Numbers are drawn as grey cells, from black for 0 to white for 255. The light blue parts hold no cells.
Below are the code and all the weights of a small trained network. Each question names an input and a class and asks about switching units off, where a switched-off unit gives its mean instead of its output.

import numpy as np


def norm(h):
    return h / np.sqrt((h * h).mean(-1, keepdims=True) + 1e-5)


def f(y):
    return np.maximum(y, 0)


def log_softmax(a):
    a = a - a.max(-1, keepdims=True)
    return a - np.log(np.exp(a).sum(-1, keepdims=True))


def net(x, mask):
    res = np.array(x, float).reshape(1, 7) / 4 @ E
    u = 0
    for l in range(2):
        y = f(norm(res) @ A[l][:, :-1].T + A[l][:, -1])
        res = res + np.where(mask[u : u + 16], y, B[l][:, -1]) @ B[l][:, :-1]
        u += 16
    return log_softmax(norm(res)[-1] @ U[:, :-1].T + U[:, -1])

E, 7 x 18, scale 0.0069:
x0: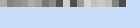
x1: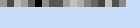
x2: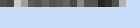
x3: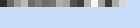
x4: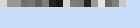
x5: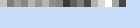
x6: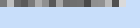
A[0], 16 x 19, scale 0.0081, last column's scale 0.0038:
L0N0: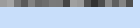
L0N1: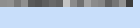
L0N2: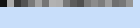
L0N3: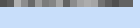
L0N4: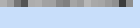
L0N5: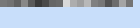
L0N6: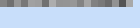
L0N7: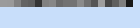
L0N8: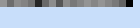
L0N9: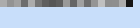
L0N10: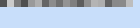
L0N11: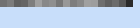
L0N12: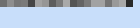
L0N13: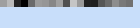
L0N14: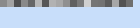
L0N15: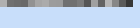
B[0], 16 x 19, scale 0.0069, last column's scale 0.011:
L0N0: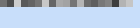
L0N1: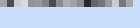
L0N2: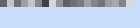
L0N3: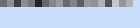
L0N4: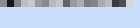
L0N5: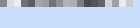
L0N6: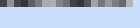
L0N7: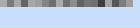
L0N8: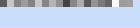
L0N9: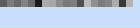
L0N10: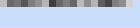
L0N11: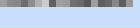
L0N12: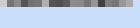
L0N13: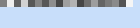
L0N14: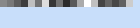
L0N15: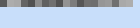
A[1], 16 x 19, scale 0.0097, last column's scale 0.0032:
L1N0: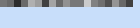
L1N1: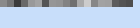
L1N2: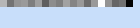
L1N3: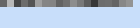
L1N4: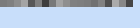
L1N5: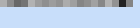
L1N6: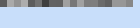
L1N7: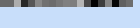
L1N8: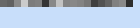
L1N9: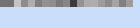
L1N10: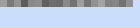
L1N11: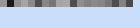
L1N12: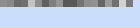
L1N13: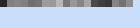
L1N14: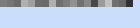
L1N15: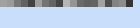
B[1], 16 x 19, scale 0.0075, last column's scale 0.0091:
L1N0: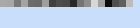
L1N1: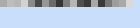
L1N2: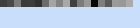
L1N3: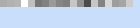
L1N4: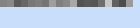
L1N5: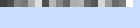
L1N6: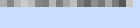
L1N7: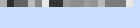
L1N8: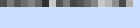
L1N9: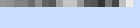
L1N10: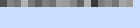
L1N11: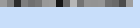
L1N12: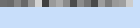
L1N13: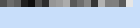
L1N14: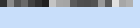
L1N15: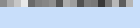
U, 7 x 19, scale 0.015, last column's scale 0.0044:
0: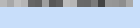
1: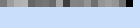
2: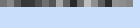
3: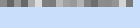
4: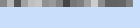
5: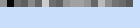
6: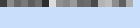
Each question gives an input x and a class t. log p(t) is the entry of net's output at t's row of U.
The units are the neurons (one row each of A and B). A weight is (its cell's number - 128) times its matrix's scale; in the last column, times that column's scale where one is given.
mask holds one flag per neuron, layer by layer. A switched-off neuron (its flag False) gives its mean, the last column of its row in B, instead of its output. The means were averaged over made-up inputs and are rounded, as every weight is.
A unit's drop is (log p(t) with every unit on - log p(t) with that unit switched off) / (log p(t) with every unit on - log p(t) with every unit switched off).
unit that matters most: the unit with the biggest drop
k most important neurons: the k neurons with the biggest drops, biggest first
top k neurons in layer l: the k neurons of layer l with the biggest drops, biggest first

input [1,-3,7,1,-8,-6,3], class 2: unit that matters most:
L0N14
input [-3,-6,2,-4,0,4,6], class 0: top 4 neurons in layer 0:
(L0N13; L0N15; L0N0; L0N14)
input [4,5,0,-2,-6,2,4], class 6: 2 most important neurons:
(L1N14; L0N10)
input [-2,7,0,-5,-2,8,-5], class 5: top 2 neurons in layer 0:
(L0N0; L0N2)
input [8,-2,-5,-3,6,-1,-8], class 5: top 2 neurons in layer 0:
(L0N13; L0N2)
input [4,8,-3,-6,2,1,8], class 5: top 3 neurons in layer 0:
(L0N0; L0N2; L0N3)
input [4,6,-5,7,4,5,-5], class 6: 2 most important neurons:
(L0N14; L1N7)
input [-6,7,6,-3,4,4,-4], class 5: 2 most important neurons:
(L1N7; L0N0)
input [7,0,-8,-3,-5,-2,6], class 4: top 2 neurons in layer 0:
(L0N14; L0N5)
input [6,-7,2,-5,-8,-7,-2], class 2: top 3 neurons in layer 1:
(L1N13; L1N3; L1N6)
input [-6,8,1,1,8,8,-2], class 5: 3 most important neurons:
(L0N13; L0N2; L1N1)
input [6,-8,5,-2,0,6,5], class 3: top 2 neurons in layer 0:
(L0N10; L0N13)
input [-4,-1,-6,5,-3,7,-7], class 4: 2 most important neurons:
(L0N14; L0N5)
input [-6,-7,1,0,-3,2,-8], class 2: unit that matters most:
L1N13
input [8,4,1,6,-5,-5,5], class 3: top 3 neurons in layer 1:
(L1N12; L1N1; L1N15)
